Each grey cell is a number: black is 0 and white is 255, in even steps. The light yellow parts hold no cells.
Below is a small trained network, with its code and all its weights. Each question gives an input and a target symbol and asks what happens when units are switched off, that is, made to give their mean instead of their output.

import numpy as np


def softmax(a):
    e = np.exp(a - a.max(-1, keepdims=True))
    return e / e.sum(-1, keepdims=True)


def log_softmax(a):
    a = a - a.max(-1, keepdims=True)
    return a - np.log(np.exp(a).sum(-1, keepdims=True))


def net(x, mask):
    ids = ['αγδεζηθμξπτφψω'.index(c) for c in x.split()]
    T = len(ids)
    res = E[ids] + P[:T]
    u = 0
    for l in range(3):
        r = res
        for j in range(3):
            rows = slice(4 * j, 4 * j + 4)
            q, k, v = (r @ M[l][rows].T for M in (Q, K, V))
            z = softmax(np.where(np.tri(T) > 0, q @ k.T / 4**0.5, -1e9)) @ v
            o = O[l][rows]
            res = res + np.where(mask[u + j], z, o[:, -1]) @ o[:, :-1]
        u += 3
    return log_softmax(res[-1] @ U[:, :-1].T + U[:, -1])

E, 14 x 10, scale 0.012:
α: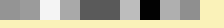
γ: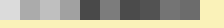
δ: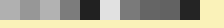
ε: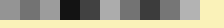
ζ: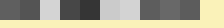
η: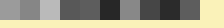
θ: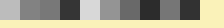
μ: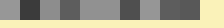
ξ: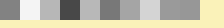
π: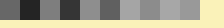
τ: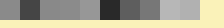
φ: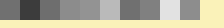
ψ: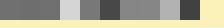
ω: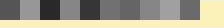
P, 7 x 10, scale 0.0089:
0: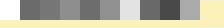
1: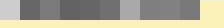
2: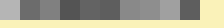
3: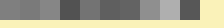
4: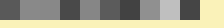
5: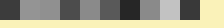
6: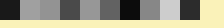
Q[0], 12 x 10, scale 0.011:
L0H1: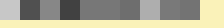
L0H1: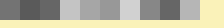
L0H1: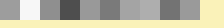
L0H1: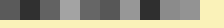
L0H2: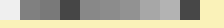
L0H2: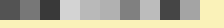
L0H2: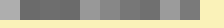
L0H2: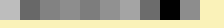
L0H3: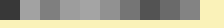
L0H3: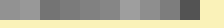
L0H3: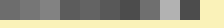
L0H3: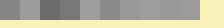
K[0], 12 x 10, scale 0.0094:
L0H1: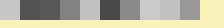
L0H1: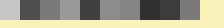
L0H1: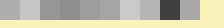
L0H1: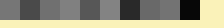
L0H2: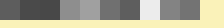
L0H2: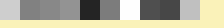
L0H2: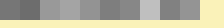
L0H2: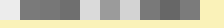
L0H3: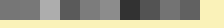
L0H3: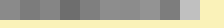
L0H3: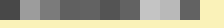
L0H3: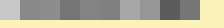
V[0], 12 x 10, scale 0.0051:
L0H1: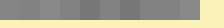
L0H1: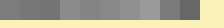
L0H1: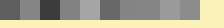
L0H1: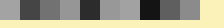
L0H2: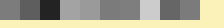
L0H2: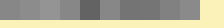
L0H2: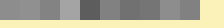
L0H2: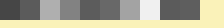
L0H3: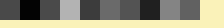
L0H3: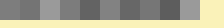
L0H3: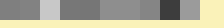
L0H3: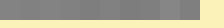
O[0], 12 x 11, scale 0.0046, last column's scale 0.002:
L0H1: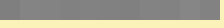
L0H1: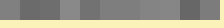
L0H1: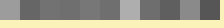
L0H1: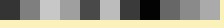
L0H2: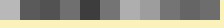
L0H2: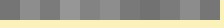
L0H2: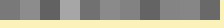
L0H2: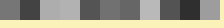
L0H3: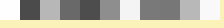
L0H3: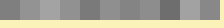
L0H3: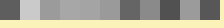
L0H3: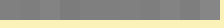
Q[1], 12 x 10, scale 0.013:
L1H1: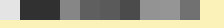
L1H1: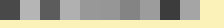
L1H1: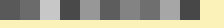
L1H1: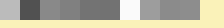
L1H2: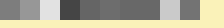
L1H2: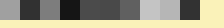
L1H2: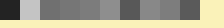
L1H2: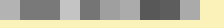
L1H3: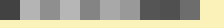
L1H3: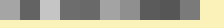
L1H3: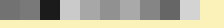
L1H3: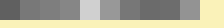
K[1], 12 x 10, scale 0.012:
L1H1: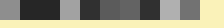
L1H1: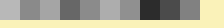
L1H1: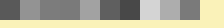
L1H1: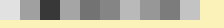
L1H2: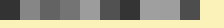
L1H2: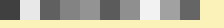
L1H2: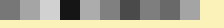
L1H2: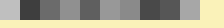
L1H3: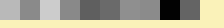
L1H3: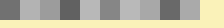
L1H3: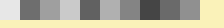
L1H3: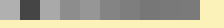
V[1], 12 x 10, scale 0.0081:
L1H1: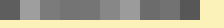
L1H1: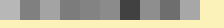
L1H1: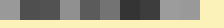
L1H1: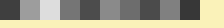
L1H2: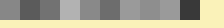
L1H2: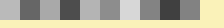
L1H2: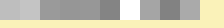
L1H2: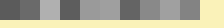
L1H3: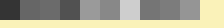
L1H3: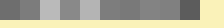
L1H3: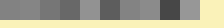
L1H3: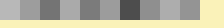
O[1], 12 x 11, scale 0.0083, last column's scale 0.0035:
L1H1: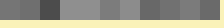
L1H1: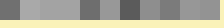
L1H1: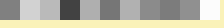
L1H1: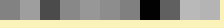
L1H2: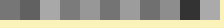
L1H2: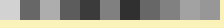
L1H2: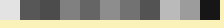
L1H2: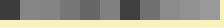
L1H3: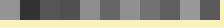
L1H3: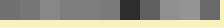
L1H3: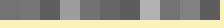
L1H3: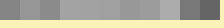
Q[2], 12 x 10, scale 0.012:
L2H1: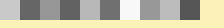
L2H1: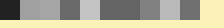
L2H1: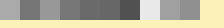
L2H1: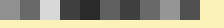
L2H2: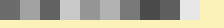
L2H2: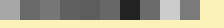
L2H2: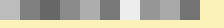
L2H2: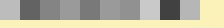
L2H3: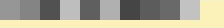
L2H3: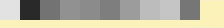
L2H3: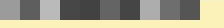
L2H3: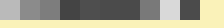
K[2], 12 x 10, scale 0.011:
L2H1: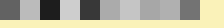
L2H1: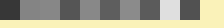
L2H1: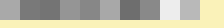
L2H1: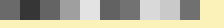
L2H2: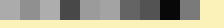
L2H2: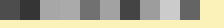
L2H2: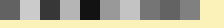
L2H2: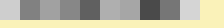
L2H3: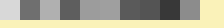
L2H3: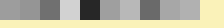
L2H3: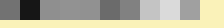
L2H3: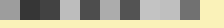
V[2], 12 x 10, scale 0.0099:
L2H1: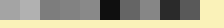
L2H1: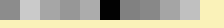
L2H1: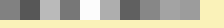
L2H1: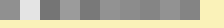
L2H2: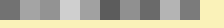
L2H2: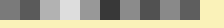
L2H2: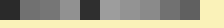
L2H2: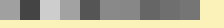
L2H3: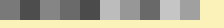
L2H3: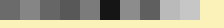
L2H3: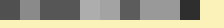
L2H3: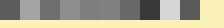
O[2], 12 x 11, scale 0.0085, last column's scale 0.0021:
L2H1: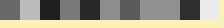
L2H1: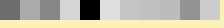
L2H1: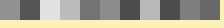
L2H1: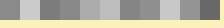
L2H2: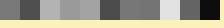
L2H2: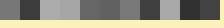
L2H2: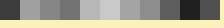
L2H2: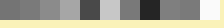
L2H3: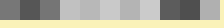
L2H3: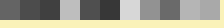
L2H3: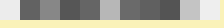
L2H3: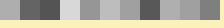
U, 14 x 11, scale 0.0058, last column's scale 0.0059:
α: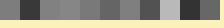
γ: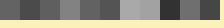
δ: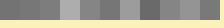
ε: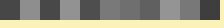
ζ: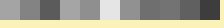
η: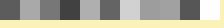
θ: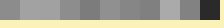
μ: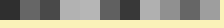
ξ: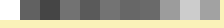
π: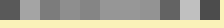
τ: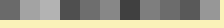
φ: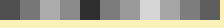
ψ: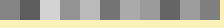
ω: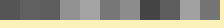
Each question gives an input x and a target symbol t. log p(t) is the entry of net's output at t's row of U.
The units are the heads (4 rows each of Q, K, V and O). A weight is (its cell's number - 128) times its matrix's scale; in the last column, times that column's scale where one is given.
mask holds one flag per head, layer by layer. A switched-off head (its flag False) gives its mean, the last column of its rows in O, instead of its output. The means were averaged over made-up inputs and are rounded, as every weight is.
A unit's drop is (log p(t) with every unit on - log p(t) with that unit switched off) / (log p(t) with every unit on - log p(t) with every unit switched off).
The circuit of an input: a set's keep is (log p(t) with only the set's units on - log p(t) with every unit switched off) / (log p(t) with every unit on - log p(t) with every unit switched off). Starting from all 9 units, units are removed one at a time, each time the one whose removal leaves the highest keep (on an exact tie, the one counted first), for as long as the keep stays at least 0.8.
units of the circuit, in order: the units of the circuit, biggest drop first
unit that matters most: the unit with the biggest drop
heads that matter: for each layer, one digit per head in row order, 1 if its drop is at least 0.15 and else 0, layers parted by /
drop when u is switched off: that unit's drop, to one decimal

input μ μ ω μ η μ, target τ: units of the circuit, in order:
[L1H2 L2H3]
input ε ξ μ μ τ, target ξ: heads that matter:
100 / 010 / 010
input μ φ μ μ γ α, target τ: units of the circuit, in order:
[L2H3 L1H1 L1H2]
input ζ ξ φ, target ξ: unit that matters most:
L0H1
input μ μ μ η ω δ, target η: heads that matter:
000 / 010 / 010
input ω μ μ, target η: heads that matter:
000 / 000 / 101
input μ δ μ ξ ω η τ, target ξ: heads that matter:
100 / 010 / 000
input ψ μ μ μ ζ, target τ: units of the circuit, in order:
[L2H3 L1H2 L2H1]
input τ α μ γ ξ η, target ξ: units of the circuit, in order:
[L0H1 L1H2]
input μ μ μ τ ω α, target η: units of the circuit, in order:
[L2H2 L1H2]
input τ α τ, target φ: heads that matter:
000 / 000 / 100
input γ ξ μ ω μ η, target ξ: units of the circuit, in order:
[L1H2 L0H1]
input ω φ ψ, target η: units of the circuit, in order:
[L1H3 L2H1 L1H2]
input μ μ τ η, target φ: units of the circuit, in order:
[L2H1 L1H1]
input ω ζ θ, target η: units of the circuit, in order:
[L2H3 L2H1]
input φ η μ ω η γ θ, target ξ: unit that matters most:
L2H3
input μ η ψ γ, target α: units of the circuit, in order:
[L2H2 L1H2]
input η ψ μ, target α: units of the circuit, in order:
[L2H2 L1H2]
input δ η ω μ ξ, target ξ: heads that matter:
100 / 110 / 000
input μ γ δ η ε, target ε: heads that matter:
000 / 100 / 100
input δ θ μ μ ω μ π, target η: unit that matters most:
L2H2
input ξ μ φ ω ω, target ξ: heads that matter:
001 / 010 / 000
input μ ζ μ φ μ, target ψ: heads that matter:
000 / 000 / 100
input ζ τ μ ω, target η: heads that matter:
000 / 000 / 010
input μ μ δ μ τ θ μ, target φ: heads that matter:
100 / 100 / 100
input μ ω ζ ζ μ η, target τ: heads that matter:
000 / 010 / 001
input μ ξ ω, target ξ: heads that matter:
100 / 110 / 010
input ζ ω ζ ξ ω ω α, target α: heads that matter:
000 / 100 / 010
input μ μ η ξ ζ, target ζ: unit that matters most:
L0H1
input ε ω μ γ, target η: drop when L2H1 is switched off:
0.2
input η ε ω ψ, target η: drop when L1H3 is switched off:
0.1
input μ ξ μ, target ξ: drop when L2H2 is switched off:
0.3
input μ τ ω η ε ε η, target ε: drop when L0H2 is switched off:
0.0
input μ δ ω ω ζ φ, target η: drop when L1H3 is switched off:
0.1
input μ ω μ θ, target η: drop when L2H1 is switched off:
0.2
